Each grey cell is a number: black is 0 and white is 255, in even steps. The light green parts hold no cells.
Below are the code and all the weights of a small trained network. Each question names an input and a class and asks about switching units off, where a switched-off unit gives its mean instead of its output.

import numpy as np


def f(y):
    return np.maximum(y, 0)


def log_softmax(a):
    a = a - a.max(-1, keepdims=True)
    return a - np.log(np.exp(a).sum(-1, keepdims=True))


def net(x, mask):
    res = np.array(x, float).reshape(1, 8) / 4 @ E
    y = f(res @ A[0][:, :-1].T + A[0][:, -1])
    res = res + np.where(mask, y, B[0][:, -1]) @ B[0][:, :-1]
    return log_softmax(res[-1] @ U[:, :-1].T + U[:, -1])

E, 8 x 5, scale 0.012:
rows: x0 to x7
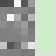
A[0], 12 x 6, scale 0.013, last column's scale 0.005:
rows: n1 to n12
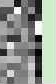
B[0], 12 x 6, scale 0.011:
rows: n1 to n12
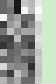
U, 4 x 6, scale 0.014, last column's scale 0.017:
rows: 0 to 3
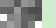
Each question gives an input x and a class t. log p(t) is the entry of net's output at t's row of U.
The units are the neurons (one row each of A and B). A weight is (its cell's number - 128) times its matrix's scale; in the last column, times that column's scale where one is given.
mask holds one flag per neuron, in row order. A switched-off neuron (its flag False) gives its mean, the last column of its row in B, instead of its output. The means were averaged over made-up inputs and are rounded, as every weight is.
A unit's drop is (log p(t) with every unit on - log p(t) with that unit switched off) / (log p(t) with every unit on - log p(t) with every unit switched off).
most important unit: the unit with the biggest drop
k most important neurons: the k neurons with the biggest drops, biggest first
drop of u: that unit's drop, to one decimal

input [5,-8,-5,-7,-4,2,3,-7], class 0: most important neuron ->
n2
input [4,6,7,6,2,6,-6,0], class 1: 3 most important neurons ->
n7; n11; n9
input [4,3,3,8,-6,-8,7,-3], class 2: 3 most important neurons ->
n10; n12; n1
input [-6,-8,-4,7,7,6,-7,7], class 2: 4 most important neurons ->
n3; n2; n8; n7
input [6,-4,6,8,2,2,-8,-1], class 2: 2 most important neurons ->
n3; n8
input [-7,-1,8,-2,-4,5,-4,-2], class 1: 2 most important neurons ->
n7; n11
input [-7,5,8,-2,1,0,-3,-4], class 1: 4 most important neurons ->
n7; n11; n2; n9
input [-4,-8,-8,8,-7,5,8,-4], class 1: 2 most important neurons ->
n6; n3
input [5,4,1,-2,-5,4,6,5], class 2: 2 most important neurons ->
n12; n10
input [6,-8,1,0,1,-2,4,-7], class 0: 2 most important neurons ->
n2; n3
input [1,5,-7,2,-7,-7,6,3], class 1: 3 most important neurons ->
n6; n3; n4
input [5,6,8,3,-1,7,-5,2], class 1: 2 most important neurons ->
n7; n11
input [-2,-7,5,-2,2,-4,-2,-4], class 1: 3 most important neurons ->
n7; n11; n2
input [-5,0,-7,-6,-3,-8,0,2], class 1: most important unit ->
n6
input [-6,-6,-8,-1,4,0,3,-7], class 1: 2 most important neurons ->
n6; n2
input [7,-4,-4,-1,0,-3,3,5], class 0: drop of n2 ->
1.1
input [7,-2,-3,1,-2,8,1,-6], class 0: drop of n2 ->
0.9
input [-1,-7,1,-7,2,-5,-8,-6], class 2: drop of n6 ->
0.0
